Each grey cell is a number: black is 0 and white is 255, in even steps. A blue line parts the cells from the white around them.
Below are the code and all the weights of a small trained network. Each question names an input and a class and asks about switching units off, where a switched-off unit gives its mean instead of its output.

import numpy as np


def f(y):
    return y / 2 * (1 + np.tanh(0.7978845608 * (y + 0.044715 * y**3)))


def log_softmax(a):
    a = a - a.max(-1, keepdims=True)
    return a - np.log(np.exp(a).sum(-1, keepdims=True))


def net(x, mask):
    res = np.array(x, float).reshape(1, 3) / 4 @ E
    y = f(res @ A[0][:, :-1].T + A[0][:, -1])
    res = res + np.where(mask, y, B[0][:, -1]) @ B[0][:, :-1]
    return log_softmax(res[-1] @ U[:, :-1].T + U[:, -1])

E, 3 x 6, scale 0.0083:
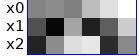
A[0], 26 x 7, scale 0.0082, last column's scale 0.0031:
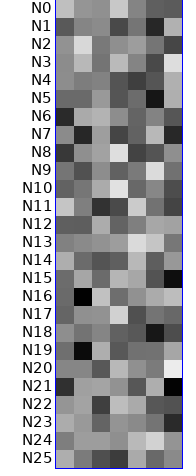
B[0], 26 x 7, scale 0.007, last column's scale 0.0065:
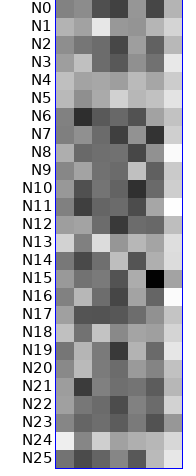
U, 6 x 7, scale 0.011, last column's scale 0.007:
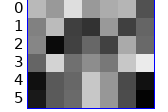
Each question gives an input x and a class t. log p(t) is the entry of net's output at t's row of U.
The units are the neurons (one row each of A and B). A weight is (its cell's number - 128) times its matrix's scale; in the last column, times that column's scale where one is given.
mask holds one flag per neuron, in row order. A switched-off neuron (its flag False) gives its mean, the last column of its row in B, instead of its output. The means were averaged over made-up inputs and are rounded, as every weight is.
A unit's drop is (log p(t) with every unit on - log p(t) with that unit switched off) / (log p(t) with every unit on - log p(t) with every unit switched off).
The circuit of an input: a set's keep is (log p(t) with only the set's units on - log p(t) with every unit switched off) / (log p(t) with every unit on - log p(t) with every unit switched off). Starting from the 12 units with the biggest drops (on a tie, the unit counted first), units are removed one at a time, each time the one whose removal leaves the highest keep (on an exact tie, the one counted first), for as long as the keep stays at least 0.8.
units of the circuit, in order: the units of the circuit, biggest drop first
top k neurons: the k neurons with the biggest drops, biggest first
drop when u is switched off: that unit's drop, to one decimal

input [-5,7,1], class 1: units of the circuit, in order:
N19
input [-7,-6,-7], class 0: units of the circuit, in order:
N1, N18
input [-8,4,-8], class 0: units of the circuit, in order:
N1, N5
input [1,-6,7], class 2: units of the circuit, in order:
N10, N17
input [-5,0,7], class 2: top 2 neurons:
N6, N8
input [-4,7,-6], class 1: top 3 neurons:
N19, N7, N16
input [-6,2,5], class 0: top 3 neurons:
N5, N1, N4
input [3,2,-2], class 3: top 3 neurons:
N18, N1, N5
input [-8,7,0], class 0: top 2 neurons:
N5, N1
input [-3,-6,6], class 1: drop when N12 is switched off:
-0.1
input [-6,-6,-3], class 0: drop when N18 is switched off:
0.3
